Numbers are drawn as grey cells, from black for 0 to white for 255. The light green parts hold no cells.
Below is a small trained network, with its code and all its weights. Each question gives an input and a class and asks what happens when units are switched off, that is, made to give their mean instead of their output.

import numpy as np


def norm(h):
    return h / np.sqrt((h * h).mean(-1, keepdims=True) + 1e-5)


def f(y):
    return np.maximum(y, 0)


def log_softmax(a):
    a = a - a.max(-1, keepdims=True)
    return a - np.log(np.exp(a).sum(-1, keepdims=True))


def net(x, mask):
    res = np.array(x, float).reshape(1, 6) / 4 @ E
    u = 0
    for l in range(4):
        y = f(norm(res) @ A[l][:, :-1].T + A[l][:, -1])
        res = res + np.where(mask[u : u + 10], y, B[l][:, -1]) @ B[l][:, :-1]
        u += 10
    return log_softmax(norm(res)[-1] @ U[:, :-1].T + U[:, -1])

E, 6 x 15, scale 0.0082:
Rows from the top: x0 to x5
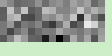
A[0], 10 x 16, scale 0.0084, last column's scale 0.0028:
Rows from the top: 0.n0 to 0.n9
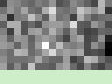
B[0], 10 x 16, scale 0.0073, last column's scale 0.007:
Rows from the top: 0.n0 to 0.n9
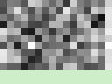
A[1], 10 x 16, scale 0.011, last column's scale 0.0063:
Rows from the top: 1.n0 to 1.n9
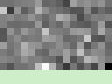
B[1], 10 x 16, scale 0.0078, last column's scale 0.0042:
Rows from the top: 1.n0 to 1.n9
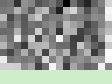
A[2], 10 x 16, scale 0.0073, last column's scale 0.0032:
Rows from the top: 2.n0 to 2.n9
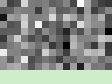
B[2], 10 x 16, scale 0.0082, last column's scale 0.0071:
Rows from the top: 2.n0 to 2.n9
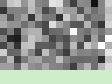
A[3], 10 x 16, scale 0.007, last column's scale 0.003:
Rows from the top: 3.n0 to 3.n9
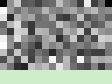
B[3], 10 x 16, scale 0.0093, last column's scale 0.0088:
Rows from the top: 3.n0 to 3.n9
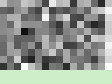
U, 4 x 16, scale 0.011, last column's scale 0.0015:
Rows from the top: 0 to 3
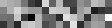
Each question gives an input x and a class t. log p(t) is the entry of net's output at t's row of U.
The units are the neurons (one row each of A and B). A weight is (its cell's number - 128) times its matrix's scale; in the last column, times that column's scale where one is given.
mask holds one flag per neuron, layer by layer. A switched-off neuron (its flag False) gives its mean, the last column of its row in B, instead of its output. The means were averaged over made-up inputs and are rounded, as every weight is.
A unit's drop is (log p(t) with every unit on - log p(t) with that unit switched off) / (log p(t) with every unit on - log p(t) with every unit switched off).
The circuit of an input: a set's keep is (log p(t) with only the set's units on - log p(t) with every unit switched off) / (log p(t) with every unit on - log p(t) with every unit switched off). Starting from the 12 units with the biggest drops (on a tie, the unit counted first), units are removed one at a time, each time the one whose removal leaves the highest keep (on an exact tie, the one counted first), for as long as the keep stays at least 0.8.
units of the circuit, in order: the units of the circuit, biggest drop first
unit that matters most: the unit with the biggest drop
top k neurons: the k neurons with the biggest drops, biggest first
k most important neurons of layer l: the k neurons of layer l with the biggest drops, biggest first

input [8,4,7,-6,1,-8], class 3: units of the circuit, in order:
[3.n9]
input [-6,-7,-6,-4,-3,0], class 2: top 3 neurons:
[0.n4, 1.n1, 0.n9]
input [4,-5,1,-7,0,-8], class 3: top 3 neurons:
[0.n6, 3.n9, 0.n8]
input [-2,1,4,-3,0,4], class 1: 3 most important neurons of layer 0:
[0.n3, 0.n6, 0.n8]
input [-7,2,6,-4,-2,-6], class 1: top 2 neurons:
[0.n3, 2.n5]
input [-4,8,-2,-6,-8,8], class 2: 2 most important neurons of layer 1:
[1.n4, 1.n7]
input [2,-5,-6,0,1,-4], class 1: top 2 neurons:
[0.n2, 2.n0]
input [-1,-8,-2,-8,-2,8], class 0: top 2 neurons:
[0.n4, 0.n5]
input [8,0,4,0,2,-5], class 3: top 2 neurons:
[0.n6, 3.n9]
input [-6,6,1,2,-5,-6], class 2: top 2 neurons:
[0.n1, 2.n2]
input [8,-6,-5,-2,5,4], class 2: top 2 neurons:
[0.n4, 1.n1]
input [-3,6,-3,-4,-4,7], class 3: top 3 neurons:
[0.n0, 1.n0, 2.n6]
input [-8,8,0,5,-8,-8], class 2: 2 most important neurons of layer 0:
[0.n1, 0.n4]
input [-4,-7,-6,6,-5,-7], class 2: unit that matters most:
0.n9
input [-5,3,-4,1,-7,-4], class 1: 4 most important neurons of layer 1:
[1.n7, 1.n5, 1.n0, 1.n8]
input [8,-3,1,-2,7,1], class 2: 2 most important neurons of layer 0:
[0.n7, 0.n8]
